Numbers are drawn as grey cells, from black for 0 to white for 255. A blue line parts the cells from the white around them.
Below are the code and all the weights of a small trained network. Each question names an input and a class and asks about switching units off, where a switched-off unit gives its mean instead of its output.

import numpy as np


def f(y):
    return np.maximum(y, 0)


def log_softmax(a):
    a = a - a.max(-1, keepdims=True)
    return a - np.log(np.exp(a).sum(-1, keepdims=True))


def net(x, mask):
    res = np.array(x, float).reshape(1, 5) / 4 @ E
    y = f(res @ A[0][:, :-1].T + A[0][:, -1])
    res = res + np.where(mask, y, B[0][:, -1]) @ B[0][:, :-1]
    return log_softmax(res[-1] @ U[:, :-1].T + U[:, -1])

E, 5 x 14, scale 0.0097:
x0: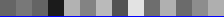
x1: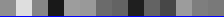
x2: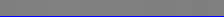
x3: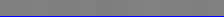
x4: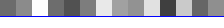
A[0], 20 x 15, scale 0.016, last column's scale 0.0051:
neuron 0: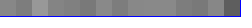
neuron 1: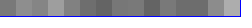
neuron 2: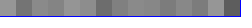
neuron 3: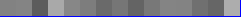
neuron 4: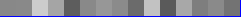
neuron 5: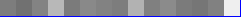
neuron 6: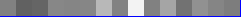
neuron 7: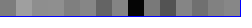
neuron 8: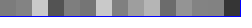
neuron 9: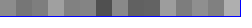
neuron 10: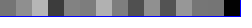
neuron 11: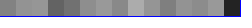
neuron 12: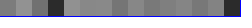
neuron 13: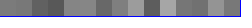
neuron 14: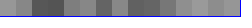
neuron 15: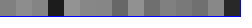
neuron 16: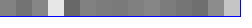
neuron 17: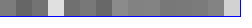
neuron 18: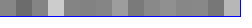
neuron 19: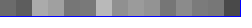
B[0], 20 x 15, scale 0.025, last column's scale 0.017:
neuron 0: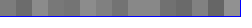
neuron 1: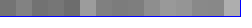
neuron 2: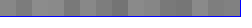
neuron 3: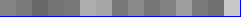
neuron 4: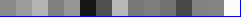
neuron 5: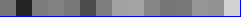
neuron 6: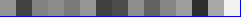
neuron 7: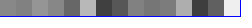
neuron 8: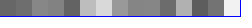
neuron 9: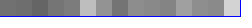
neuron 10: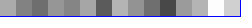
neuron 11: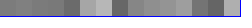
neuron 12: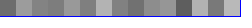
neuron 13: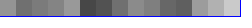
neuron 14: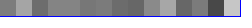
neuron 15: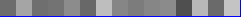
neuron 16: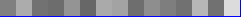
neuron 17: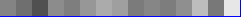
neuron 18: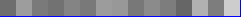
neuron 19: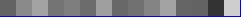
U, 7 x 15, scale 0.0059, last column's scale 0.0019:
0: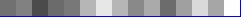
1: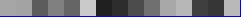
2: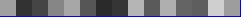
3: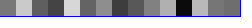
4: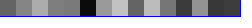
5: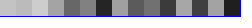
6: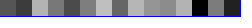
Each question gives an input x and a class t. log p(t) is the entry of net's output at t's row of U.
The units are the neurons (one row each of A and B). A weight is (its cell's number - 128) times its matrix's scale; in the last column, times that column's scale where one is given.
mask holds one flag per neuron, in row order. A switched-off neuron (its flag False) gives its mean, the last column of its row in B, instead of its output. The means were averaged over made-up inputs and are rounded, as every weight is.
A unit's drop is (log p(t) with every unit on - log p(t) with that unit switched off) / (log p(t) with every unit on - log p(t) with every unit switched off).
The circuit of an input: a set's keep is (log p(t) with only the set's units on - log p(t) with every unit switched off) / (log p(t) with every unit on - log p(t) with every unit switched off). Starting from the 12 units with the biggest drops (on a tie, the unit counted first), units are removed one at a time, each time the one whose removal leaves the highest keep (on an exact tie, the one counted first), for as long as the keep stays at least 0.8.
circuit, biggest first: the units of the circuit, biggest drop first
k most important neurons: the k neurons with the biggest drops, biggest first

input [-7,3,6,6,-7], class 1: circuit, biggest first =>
[neuron 7]
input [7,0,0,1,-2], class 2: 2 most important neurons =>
[neuron 6; neuron 16]
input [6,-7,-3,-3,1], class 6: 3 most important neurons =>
[neuron 19; neuron 10; neuron 4]
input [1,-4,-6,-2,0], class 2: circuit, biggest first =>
[neuron 8; neuron 6]
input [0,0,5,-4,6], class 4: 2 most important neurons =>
[neuron 4; neuron 6]
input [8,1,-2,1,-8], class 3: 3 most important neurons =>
[neuron 15; neuron 12; neuron 14]
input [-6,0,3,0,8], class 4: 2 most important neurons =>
[neuron 4; neuron 19]
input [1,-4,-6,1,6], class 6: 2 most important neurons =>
[neuron 8; neuron 6]
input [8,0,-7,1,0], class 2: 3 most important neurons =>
[neuron 6; neuron 13; neuron 16]
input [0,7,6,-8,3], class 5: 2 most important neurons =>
[neuron 7; neuron 17]
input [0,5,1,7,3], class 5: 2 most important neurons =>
[neuron 17; neuron 7]
